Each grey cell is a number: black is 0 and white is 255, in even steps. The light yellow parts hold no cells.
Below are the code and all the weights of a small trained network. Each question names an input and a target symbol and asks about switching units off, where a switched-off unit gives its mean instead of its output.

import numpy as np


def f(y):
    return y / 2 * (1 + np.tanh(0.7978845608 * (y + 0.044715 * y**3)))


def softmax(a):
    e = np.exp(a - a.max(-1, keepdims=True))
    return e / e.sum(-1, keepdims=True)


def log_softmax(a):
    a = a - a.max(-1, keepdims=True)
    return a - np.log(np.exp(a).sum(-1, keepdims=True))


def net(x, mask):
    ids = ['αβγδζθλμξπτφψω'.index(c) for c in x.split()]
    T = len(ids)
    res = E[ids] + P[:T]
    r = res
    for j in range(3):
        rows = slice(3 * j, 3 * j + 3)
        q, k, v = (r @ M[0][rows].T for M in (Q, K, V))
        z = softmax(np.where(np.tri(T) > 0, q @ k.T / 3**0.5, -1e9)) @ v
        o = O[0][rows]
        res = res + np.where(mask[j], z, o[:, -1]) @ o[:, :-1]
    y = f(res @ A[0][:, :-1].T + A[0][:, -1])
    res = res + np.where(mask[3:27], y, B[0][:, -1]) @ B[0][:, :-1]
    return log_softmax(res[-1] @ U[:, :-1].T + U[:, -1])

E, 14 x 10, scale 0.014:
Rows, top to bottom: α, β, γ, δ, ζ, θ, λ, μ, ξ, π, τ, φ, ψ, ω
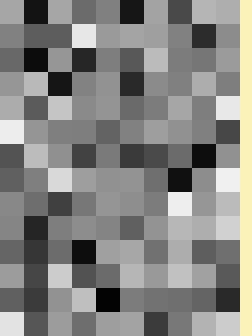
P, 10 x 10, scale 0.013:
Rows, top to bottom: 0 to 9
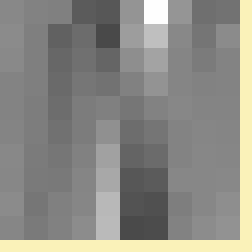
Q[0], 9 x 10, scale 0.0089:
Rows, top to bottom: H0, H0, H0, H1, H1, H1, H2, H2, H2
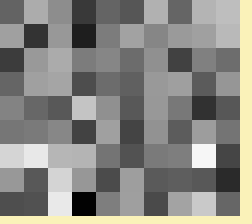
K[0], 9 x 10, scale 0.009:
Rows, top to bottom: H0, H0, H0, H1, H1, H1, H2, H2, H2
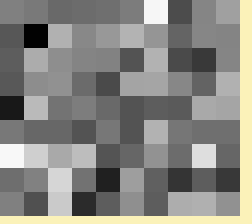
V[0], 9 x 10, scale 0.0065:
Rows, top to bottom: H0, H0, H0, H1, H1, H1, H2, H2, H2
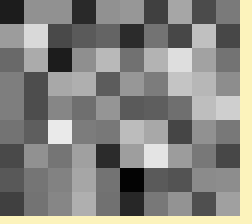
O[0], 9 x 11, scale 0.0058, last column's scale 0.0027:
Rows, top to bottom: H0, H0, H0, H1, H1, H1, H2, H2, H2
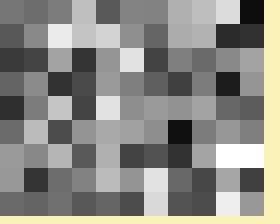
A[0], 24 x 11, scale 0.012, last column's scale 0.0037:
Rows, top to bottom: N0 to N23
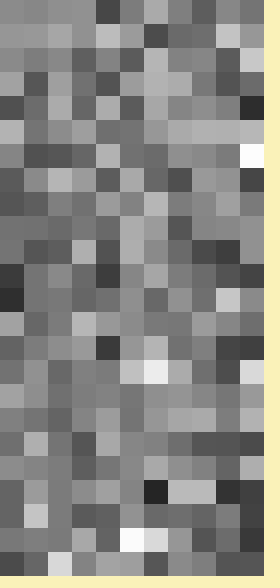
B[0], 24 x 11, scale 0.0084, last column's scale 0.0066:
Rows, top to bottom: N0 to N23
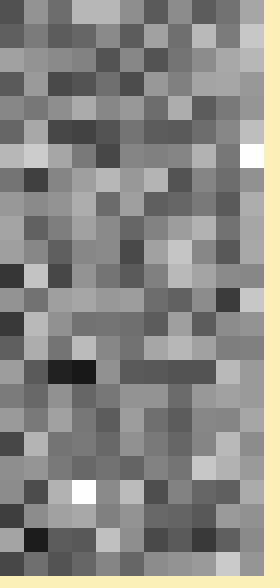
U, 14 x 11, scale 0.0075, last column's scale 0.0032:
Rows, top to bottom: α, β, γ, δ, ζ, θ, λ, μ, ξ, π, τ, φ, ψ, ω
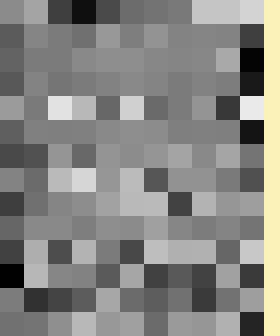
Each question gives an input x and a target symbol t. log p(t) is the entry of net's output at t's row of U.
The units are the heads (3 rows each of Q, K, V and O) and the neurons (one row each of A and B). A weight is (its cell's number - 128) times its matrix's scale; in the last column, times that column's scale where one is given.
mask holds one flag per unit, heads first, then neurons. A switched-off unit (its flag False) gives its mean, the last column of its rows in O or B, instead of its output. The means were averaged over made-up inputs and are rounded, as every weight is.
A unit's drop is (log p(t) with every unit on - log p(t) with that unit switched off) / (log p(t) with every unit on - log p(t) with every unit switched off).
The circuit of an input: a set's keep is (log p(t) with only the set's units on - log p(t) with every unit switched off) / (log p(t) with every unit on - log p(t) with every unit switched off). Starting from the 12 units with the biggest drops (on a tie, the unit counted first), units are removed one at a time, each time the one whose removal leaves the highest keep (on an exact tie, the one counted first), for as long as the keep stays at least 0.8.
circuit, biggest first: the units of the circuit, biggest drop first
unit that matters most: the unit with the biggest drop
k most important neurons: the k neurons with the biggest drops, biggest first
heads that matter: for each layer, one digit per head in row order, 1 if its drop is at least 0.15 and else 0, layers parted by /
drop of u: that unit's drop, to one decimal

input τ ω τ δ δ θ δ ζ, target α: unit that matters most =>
N5
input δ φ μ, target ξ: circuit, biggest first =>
[N7, N1]
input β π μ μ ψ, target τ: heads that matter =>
000
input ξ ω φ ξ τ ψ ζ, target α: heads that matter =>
100
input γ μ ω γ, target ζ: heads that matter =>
011
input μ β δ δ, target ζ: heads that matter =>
100
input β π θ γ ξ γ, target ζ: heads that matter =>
010
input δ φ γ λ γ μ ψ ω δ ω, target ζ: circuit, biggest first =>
[H2, N20]
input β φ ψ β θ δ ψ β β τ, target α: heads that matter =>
101
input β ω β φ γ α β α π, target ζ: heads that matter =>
011
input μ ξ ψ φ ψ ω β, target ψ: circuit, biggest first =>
[H2, N22, N15]
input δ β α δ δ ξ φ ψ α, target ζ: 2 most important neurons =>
[N4, N8]
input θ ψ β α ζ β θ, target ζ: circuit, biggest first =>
[H2, N20]
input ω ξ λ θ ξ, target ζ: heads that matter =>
001
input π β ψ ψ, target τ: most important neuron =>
[N10]
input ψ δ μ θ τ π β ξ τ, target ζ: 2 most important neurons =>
[N20, N6]
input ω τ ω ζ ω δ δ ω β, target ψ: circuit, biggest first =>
[H2, N22]
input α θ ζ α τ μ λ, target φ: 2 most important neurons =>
[N18, N21]
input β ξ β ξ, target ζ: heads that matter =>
101
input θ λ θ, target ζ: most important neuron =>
[N20]
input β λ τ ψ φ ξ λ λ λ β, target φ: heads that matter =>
110
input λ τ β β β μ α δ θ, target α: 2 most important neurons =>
[N3, N15]
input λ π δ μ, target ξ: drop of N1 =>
0.4
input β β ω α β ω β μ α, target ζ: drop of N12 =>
-0.1
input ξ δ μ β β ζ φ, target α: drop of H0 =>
0.4
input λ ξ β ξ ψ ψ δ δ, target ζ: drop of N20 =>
0.2
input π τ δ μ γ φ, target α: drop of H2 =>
-0.2
